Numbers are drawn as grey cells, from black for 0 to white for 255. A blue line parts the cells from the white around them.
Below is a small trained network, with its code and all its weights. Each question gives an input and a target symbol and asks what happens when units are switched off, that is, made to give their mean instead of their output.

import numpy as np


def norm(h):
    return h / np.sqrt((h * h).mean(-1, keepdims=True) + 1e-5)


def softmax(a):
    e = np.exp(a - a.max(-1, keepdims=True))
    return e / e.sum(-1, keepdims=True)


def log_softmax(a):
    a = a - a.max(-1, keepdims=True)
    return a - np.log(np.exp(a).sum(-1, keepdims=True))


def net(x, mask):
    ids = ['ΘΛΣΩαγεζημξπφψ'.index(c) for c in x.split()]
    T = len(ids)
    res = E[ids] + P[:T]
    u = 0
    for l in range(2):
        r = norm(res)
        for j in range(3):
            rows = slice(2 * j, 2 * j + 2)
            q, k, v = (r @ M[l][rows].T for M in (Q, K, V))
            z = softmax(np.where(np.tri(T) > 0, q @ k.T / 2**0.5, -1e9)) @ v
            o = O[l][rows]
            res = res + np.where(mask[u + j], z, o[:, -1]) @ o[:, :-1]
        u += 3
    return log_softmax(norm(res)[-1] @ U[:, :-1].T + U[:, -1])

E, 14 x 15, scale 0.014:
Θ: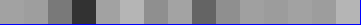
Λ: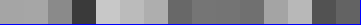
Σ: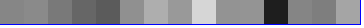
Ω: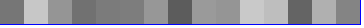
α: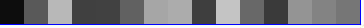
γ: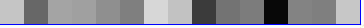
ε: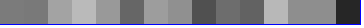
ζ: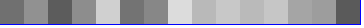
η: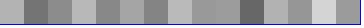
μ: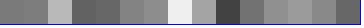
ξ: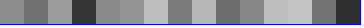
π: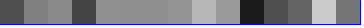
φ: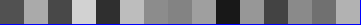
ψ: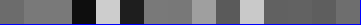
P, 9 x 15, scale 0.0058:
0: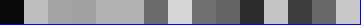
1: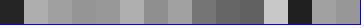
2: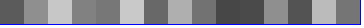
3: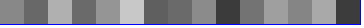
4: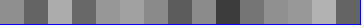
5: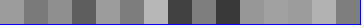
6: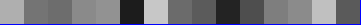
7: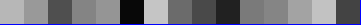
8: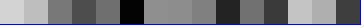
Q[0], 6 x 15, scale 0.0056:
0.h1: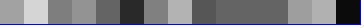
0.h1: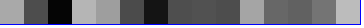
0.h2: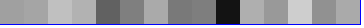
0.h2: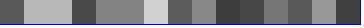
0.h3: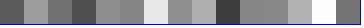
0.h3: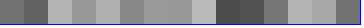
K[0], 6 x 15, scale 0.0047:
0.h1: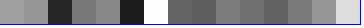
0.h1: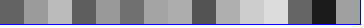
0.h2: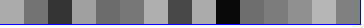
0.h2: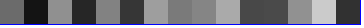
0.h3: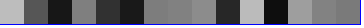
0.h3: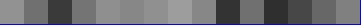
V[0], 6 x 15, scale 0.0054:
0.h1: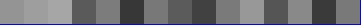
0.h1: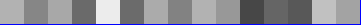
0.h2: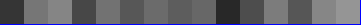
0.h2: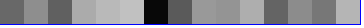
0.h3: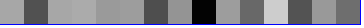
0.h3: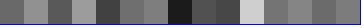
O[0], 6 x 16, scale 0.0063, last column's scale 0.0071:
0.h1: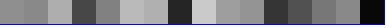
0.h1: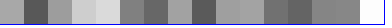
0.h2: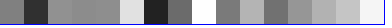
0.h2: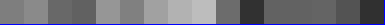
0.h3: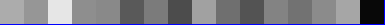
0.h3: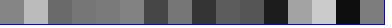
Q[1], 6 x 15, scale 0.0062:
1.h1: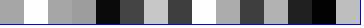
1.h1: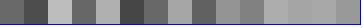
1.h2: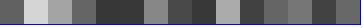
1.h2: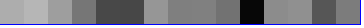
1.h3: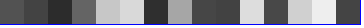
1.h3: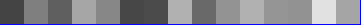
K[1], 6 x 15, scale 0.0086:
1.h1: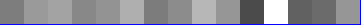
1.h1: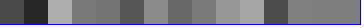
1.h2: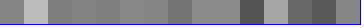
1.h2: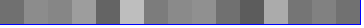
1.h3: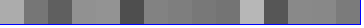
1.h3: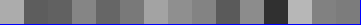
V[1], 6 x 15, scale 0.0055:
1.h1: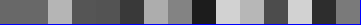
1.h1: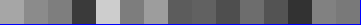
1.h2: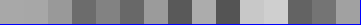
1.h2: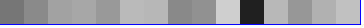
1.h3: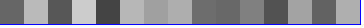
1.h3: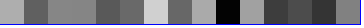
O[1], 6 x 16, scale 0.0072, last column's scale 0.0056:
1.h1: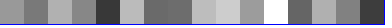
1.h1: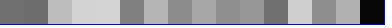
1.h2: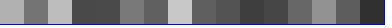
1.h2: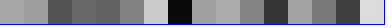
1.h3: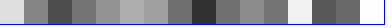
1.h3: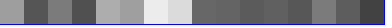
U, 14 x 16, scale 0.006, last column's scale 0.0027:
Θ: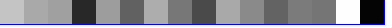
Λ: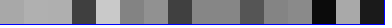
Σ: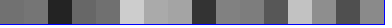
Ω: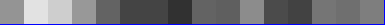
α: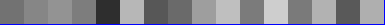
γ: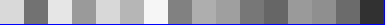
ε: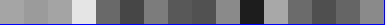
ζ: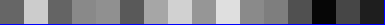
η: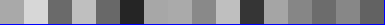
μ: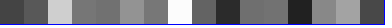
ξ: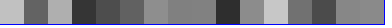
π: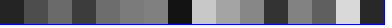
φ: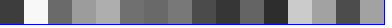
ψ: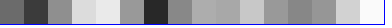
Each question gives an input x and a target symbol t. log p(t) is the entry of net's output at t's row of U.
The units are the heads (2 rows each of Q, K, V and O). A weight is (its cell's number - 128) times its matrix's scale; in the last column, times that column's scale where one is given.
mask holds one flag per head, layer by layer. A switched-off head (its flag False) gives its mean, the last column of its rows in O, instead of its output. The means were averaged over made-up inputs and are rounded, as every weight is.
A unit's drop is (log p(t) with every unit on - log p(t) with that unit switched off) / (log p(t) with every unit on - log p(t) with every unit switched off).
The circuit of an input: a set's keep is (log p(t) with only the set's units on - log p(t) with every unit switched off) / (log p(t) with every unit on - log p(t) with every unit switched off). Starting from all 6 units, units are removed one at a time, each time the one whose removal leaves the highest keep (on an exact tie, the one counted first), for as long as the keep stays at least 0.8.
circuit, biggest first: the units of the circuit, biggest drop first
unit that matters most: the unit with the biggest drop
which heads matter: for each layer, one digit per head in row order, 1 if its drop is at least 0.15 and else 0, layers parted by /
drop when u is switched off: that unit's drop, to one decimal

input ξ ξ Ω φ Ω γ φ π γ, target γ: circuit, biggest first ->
[1.h1 0.h1]
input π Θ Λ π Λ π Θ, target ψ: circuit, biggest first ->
[1.h3]
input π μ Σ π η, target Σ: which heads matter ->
010 / 100
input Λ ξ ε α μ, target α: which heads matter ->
000 / 100
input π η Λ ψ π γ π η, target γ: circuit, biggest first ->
[1.h3 1.h1 0.h1]
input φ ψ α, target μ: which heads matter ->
100 / 011
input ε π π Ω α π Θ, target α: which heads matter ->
000 / 100
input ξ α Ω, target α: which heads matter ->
010 / 100
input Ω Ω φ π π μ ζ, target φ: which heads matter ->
010 / 100
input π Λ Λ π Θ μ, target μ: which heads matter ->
001 / 111
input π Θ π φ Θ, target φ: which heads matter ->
001 / 100
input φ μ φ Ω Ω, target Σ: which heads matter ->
100 / 001
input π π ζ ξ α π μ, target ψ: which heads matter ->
100 / 000
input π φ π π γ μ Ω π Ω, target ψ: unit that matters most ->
1.h1
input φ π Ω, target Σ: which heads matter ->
000 / 001
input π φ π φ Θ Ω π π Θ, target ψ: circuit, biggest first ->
[1.h3 0.h1]
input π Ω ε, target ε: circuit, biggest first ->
[1.h2 0.h3]
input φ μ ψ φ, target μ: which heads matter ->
000 / 011
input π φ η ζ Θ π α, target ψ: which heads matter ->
100 / 010
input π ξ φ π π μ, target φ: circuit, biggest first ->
[1.h1]
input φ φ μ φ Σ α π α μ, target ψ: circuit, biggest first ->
[1.h2 0.h1]
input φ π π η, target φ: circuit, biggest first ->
[1.h1 0.h2]
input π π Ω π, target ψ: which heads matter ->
100 / 001
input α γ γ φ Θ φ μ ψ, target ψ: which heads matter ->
001 / 100
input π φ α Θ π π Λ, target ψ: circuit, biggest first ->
[1.h3 0.h1]
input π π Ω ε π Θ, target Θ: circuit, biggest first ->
[0.h3 1.h2]
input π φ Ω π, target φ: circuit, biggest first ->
[1.h1]
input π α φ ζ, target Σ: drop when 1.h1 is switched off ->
-0.2
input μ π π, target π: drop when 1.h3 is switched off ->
0.2
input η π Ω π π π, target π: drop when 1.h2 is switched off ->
1.2
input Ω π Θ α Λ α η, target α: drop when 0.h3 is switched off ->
0.0
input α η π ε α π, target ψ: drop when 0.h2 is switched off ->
0.1
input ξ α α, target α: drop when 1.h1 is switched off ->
0.7
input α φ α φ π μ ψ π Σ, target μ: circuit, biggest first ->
[1.h2]
